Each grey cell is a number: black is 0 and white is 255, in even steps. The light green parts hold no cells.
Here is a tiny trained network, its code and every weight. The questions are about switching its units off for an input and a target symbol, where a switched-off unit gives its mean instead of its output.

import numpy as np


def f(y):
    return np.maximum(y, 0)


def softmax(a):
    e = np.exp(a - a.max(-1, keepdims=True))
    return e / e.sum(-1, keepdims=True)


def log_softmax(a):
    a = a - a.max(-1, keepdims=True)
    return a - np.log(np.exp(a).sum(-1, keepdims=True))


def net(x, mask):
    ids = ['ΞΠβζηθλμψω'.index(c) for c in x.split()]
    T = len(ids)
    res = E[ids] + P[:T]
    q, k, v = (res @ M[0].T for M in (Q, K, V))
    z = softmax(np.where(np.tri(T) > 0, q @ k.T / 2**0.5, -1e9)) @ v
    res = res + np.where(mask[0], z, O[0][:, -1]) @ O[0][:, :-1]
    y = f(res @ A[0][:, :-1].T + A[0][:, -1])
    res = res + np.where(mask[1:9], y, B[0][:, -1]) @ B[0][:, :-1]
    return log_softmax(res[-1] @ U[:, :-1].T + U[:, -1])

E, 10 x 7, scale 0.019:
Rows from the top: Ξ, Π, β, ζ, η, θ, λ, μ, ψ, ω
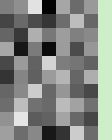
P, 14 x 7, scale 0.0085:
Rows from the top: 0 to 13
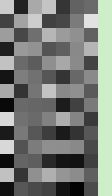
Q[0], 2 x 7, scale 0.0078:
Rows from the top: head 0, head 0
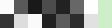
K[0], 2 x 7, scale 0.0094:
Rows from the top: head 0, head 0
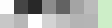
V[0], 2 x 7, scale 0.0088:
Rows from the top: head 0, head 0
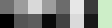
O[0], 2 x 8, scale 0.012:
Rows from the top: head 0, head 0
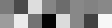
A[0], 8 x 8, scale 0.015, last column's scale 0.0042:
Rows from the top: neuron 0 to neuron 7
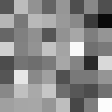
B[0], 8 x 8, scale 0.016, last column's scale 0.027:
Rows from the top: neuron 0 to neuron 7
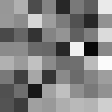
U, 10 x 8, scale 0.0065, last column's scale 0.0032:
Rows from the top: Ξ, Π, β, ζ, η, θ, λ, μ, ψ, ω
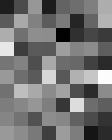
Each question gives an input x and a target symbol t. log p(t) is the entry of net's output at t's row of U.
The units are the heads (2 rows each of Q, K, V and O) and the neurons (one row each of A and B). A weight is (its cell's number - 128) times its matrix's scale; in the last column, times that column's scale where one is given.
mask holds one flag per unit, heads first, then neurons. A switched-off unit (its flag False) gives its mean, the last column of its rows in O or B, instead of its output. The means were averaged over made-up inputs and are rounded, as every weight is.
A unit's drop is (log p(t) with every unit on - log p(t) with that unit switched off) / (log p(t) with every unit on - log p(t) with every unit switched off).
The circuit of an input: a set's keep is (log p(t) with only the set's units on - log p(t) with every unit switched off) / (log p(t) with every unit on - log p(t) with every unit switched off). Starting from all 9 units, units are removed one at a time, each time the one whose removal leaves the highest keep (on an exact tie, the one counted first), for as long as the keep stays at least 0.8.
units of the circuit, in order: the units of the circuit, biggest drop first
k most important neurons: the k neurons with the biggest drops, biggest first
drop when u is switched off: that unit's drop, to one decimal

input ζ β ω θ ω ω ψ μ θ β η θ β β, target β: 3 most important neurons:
neuron 7; neuron 2; neuron 6
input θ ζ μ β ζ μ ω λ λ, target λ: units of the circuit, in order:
neuron 1; head 0
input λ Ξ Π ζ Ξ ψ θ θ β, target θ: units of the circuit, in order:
neuron 5; neuron 7
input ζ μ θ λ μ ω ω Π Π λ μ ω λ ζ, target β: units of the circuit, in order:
neuron 7
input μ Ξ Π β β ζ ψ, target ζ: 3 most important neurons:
neuron 7; neuron 5; neuron 4
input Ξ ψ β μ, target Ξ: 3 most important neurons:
neuron 5; neuron 4; neuron 1
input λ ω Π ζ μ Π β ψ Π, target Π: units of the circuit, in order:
neuron 2; neuron 4; head 0
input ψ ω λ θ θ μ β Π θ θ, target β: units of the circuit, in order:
neuron 7; head 0
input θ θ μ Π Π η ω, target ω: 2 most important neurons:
neuron 3; neuron 2
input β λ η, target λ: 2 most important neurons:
neuron 1; neuron 0
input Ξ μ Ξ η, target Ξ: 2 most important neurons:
neuron 5; neuron 0
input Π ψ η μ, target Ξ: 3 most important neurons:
neuron 5; neuron 1; neuron 4
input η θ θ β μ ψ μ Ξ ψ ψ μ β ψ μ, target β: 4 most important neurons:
neuron 7; neuron 0; neuron 6; neuron 2
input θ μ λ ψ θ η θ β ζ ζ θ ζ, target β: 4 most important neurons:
neuron 7; neuron 2; neuron 6; neuron 5
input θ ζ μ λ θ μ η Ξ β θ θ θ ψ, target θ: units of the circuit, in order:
neuron 7
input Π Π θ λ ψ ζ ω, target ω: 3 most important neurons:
neuron 3; neuron 7; neuron 2
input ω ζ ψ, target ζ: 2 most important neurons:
neuron 5; neuron 2
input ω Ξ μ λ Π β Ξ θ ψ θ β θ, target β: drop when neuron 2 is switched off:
0.2
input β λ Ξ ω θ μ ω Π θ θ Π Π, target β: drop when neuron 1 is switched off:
-0.1
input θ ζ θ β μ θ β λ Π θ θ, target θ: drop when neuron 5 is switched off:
0.2
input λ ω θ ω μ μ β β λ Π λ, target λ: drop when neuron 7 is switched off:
0.0
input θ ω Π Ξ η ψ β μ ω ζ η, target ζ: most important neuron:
neuron 5
